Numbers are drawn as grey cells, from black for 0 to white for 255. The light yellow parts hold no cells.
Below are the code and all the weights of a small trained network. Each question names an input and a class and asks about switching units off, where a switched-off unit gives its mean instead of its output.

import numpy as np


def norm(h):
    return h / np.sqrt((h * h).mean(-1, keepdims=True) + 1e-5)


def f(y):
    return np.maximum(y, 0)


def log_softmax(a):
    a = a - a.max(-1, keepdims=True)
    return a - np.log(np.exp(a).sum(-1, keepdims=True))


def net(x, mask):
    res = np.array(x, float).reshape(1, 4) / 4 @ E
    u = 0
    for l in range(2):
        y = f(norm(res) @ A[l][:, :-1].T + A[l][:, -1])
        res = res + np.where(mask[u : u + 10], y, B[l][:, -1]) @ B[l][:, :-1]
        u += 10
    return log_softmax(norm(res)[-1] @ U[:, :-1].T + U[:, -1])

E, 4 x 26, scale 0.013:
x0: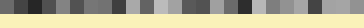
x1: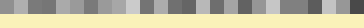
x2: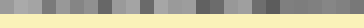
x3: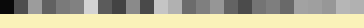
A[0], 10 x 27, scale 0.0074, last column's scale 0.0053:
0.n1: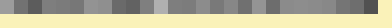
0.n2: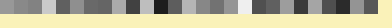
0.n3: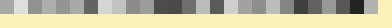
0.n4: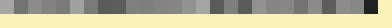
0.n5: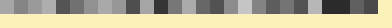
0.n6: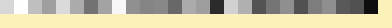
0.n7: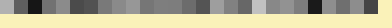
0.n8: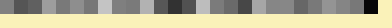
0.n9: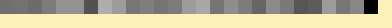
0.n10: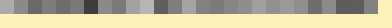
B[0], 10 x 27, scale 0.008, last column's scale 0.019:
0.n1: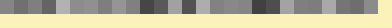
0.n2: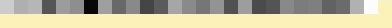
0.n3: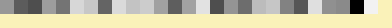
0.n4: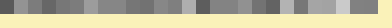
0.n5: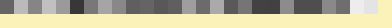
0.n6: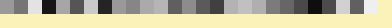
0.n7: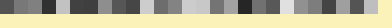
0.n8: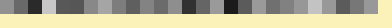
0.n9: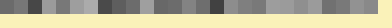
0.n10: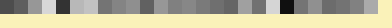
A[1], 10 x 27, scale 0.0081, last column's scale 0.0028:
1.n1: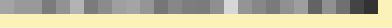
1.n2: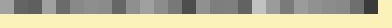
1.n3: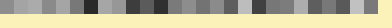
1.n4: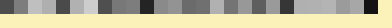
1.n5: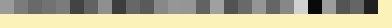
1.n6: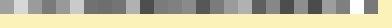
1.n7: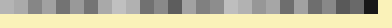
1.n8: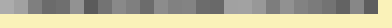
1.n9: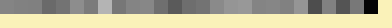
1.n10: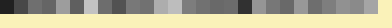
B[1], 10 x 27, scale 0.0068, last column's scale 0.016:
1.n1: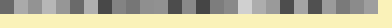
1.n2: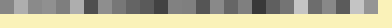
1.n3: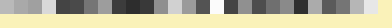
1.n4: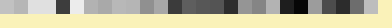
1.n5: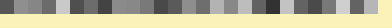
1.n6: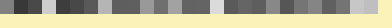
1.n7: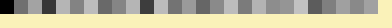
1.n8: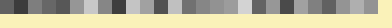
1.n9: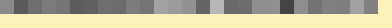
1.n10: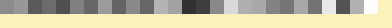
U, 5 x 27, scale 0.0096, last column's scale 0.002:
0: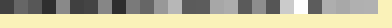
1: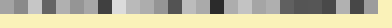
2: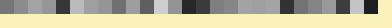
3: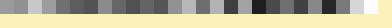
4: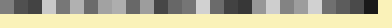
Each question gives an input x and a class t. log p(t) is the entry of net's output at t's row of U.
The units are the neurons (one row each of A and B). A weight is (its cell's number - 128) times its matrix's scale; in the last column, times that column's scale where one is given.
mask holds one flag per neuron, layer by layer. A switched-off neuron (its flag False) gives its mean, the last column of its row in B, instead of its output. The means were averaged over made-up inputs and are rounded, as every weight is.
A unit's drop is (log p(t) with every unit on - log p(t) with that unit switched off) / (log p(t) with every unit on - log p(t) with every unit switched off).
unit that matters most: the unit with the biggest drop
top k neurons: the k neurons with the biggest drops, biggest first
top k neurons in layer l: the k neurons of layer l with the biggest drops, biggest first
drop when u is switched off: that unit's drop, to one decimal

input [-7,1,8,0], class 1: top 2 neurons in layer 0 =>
(0.n6, 0.n3)
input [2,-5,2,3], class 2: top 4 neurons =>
(0.n7, 0.n2, 0.n5, 1.n4)
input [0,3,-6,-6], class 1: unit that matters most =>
0.n6
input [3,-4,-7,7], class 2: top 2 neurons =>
(0.n7, 1.n4)
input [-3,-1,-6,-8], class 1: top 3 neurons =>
(0.n3, 0.n6, 1.n7)
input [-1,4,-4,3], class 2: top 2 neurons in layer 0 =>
(0.n3, 0.n7)
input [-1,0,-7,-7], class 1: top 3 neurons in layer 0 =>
(0.n3, 0.n6, 0.n2)
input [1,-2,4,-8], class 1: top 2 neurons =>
(0.n3, 0.n6)
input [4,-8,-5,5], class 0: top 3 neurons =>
(0.n10, 0.n3, 1.n5)
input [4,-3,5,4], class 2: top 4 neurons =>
(0.n7, 0.n2, 1.n4, 0.n6)
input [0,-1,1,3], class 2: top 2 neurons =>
(0.n2, 0.n7)
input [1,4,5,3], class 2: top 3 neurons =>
(0.n2, 0.n7, 0.n3)
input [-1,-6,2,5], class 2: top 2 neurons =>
(0.n2, 0.n5)
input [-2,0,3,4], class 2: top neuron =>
(0.n2)
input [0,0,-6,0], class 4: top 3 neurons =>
(0.n8, 0.n6, 0.n2)
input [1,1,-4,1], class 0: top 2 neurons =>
(0.n3, 0.n2)
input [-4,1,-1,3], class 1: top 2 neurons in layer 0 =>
(0.n5, 0.n2)
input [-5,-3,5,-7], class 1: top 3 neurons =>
(0.n6, 0.n3, 1.n7)
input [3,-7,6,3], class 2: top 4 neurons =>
(0.n7, 0.n2, 0.n5, 1.n4)
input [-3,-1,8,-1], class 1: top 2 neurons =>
(0.n6, 0.n3)
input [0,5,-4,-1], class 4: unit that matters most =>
0.n8
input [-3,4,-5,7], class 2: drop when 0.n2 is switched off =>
0.1
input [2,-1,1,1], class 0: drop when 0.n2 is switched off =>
0.3
